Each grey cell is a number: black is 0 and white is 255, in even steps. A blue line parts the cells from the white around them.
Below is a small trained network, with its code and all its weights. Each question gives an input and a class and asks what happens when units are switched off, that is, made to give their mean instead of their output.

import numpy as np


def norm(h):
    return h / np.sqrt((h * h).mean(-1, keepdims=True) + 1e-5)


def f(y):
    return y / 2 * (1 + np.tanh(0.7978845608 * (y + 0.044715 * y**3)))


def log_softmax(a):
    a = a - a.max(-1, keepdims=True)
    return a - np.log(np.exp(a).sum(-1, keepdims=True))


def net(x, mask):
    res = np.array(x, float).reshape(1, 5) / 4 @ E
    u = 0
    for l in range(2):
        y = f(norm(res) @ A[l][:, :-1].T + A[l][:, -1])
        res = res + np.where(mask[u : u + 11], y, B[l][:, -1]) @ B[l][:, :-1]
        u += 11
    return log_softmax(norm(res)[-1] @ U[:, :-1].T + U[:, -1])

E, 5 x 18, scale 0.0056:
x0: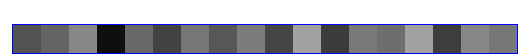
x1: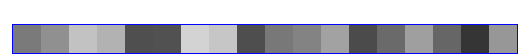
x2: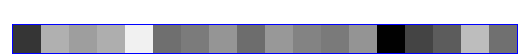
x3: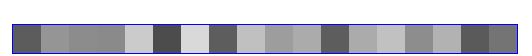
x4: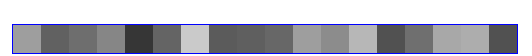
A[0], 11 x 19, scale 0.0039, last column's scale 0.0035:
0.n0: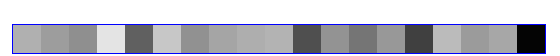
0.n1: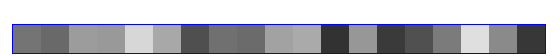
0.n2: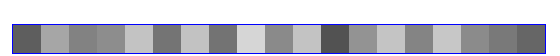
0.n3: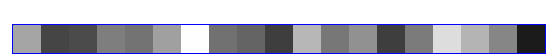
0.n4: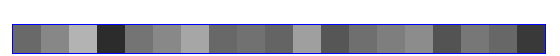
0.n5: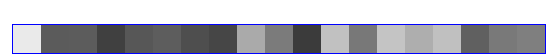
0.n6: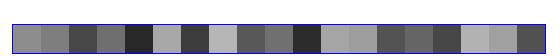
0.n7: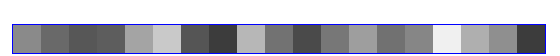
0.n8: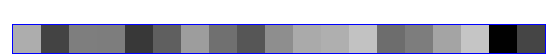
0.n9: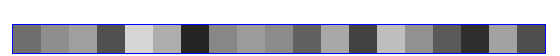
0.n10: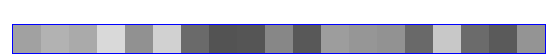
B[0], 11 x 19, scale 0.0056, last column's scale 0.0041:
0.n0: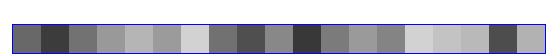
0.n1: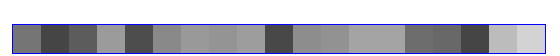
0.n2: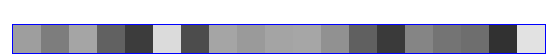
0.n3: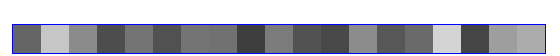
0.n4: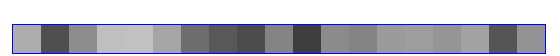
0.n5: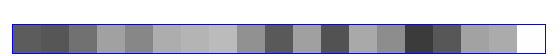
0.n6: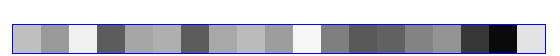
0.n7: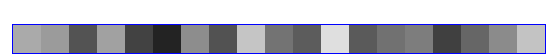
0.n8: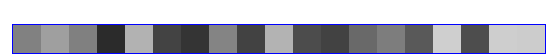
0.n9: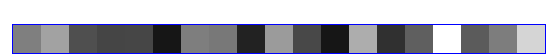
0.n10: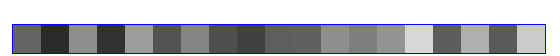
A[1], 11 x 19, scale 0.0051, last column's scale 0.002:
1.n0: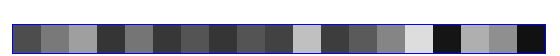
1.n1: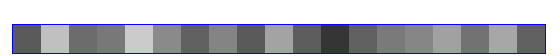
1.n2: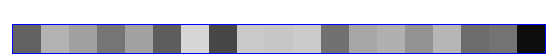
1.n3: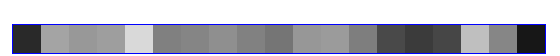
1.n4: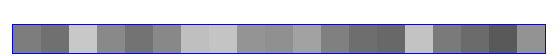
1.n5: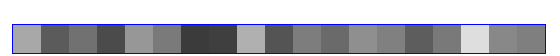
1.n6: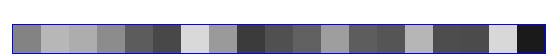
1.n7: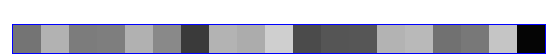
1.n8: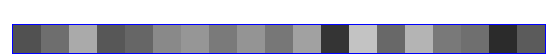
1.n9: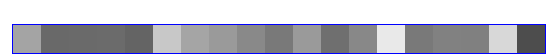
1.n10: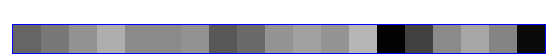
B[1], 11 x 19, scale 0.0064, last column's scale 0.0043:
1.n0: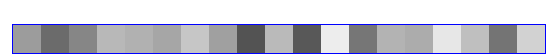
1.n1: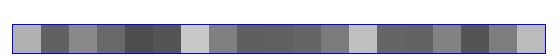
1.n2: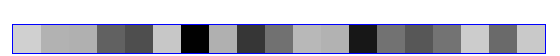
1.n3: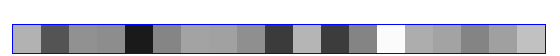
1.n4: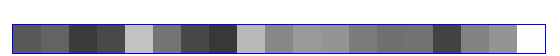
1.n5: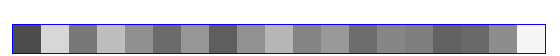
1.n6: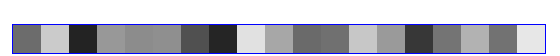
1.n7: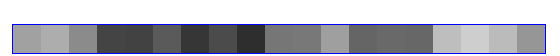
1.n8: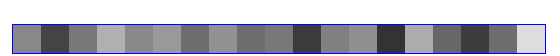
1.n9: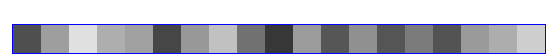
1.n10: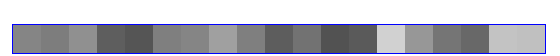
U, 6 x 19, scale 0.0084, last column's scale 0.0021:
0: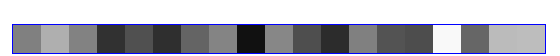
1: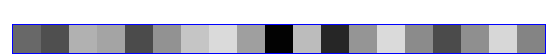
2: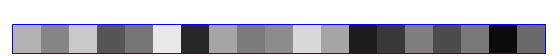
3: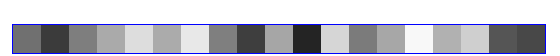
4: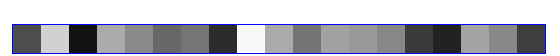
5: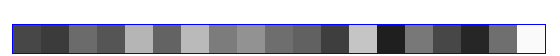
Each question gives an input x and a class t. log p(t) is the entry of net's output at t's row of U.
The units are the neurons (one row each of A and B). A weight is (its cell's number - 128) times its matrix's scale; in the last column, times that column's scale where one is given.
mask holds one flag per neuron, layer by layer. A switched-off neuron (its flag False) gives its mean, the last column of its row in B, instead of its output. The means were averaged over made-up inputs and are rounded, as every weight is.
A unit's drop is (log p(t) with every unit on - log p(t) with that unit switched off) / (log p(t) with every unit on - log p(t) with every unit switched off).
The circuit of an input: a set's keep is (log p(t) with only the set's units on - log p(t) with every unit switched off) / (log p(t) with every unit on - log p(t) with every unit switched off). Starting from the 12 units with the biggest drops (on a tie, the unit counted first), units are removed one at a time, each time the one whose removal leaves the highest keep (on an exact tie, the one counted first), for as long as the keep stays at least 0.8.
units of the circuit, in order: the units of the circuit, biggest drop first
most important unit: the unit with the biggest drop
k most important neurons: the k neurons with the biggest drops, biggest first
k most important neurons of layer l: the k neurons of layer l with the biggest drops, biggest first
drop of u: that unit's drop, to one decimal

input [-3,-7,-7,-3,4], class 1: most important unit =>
0.n5
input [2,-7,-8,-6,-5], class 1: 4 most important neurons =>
0.n5, 1.n9, 1.n6, 1.n4
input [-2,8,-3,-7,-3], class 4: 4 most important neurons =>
1.n6, 0.n2, 1.n4, 1.n2
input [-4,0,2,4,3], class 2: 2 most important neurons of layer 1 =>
1.n2, 1.n0
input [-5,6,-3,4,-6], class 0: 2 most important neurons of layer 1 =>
1.n7, 1.n5
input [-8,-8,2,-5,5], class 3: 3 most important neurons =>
0.n0, 0.n10, 1.n6
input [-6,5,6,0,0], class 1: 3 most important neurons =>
1.n3, 1.n10, 1.n0
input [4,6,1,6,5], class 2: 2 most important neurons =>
1.n2, 0.n9
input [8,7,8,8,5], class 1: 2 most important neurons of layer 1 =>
1.n3, 1.n10
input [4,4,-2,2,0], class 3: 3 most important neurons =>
1.n0, 0.n4, 0.n7
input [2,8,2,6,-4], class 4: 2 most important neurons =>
1.n6, 0.n6
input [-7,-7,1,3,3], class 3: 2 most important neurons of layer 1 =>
1.n6, 1.n4
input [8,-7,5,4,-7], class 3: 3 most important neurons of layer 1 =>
1.n0, 1.n6, 1.n4
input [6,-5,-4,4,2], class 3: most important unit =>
1.n0
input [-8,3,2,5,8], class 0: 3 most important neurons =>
0.n3, 0.n8, 1.n0
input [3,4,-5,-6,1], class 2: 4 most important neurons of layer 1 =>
1.n3, 1.n10, 1.n4, 1.n1
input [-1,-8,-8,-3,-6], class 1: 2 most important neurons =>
0.n5, 1.n9
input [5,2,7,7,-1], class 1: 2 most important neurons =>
1.n3, 0.n6
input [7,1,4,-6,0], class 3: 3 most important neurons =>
1.n0, 0.n2, 1.n2
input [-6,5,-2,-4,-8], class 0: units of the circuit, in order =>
0.n9
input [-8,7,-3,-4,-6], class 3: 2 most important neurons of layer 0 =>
0.n0, 0.n8
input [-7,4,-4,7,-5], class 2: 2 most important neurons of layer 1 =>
1.n2, 1.n0
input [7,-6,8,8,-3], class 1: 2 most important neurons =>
1.n3, 0.n6
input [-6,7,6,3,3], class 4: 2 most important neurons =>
1.n6, 1.n4
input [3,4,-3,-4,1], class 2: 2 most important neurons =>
0.n6, 0.n7
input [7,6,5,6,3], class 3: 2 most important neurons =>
1.n0, 0.n6
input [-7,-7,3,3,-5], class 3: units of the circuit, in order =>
0.n0
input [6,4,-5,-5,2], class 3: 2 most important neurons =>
1.n0, 0.n2
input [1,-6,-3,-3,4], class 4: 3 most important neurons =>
0.n7, 1.n5, 0.n9
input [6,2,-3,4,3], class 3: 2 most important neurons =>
1.n0, 0.n6
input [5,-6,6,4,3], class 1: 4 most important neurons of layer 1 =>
1.n3, 1.n10, 1.n6, 1.n4
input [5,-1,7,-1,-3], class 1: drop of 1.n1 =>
0.0
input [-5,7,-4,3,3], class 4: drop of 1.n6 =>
1.0
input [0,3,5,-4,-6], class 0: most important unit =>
0.n9
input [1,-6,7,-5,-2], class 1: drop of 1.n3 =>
0.5
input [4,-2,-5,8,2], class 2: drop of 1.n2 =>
0.5
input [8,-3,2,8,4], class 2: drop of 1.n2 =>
0.8
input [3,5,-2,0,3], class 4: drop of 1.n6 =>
1.1
